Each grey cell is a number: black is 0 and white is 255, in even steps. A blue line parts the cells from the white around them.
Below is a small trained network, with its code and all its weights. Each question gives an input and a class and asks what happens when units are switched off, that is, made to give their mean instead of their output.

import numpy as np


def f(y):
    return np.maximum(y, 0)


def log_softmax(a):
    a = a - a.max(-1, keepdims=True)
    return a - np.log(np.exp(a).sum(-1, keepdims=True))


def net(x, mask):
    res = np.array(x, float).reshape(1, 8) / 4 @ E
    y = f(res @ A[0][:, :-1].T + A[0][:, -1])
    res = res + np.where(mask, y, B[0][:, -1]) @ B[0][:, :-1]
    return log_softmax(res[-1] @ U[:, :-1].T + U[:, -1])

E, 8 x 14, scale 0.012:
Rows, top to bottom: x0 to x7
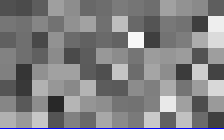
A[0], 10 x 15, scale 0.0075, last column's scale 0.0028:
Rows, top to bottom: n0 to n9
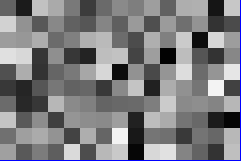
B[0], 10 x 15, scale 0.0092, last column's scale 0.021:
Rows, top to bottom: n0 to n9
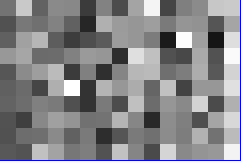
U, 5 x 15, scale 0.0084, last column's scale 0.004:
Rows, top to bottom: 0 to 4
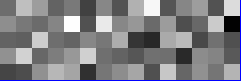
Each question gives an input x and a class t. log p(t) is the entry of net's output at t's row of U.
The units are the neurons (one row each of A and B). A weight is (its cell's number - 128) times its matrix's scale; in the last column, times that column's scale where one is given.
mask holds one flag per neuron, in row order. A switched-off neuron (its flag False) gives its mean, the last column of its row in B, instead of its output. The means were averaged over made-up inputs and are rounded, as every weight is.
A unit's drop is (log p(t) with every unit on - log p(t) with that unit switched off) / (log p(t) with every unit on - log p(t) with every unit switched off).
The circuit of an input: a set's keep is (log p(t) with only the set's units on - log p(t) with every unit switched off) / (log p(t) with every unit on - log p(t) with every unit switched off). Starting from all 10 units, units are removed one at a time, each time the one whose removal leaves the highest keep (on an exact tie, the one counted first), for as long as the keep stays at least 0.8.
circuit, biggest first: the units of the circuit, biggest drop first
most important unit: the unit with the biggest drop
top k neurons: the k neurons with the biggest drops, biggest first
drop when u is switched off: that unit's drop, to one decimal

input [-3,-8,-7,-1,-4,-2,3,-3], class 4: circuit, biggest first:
n7
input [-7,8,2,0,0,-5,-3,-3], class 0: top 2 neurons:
n9; n7
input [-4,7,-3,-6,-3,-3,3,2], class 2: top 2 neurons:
n0; n3
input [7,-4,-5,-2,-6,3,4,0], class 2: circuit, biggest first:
n5; n3
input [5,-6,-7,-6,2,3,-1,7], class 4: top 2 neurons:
n7; n9
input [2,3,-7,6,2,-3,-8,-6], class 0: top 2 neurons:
n3; n5
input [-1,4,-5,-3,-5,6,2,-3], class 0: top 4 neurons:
n9; n2; n7; n4
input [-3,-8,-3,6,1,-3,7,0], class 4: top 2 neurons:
n9; n7
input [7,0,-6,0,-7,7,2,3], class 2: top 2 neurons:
n3; n0
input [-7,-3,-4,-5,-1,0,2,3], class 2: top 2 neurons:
n7; n5
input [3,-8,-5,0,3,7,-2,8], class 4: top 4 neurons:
n7; n9; n2; n3
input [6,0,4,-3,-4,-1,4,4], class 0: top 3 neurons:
n9; n7; n4
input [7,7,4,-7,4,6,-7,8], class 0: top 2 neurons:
n0; n9
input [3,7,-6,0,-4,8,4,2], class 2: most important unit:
n2
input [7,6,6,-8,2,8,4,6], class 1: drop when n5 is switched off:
0.3
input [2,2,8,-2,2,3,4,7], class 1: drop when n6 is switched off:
0.0
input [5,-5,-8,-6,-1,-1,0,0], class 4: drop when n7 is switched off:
0.1
